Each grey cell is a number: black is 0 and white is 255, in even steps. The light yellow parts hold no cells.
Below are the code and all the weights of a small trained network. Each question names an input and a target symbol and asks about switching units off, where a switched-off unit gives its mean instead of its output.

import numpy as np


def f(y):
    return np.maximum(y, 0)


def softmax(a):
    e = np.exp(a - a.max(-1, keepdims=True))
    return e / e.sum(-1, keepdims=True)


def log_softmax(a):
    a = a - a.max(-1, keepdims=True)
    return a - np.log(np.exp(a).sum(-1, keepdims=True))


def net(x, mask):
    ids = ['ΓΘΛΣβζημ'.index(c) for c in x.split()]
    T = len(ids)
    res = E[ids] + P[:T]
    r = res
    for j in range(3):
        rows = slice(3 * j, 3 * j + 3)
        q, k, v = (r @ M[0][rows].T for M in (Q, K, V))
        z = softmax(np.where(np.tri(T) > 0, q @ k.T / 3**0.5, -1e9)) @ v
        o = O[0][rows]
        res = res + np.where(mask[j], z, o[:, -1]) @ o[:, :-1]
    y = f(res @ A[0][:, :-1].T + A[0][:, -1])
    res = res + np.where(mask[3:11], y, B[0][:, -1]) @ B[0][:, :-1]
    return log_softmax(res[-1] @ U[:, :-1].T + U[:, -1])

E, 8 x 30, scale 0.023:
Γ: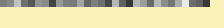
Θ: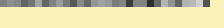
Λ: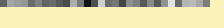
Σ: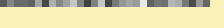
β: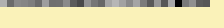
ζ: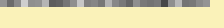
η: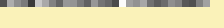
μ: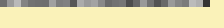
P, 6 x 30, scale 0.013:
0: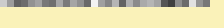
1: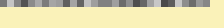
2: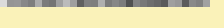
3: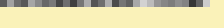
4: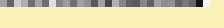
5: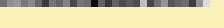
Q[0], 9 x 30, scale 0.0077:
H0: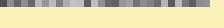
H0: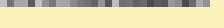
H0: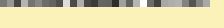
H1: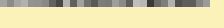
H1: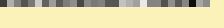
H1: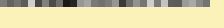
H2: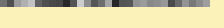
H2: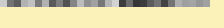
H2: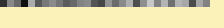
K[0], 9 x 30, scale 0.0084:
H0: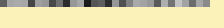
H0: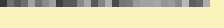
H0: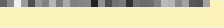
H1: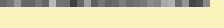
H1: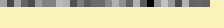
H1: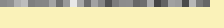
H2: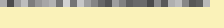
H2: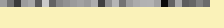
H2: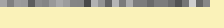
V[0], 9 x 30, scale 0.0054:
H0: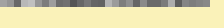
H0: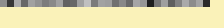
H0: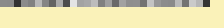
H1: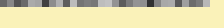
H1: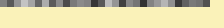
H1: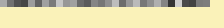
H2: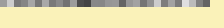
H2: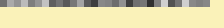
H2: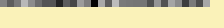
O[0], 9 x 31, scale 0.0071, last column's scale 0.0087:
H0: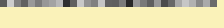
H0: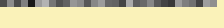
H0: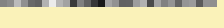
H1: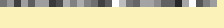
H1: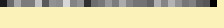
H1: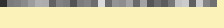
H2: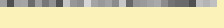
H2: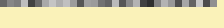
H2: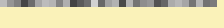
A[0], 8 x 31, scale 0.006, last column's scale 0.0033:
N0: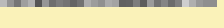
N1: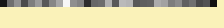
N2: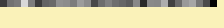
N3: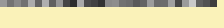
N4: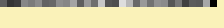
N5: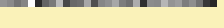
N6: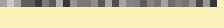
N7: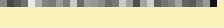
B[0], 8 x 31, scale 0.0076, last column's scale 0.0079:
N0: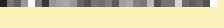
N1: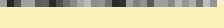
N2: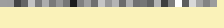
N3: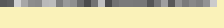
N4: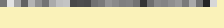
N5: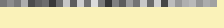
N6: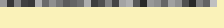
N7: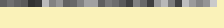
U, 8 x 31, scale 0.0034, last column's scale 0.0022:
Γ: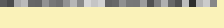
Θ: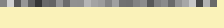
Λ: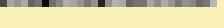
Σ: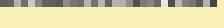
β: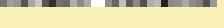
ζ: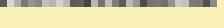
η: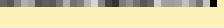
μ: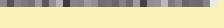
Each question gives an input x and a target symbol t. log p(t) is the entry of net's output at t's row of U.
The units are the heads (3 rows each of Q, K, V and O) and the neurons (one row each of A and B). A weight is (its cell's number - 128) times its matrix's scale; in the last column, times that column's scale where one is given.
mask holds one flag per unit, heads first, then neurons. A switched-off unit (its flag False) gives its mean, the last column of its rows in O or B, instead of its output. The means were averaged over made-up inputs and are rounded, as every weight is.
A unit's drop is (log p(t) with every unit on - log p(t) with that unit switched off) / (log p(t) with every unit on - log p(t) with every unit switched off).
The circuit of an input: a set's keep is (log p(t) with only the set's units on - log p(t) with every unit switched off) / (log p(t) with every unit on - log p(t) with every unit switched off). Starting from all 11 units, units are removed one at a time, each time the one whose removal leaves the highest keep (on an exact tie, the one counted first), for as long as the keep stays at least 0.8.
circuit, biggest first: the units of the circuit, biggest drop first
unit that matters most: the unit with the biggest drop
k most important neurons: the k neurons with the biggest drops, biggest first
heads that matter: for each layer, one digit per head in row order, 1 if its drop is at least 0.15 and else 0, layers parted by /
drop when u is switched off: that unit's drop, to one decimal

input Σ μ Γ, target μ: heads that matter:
111
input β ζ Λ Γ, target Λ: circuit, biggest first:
H1
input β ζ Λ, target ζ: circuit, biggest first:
H0, H1
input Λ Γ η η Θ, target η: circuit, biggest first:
N5, H0, H2, H1
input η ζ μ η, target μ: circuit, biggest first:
H1, N6, H2
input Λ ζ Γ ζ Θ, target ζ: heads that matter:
001
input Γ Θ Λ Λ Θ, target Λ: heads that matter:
011
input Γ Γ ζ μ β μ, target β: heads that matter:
100
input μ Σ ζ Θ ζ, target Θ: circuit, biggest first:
H0, H1
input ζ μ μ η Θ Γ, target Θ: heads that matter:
111
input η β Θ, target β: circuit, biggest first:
H0, H2
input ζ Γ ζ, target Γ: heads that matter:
110
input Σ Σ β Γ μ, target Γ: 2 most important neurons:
N4, N0
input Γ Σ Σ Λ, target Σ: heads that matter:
011
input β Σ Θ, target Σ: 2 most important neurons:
N0, N3
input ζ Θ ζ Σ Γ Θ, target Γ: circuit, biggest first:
H2, H0
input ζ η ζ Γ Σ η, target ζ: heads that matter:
100
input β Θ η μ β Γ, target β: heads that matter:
100
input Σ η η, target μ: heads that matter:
011
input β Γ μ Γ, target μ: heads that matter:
110
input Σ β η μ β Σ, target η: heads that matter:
010
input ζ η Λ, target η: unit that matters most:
N5
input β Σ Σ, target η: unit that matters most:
N1
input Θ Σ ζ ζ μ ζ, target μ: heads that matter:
010
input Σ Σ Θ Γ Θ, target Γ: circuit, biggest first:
H2, N4
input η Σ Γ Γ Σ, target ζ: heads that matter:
100
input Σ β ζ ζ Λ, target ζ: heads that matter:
001
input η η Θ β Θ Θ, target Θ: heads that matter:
111
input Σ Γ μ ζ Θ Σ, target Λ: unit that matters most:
H1
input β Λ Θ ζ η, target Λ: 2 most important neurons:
N4, N3
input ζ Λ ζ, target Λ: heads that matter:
010
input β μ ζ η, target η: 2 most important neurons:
N1, N7
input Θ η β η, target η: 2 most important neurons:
N1, N4
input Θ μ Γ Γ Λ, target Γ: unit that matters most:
H2
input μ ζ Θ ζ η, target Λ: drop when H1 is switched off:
0.6
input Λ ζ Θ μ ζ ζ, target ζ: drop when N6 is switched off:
0.0
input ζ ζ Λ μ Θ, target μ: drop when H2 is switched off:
0.1
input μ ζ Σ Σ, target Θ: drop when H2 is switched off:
0.2
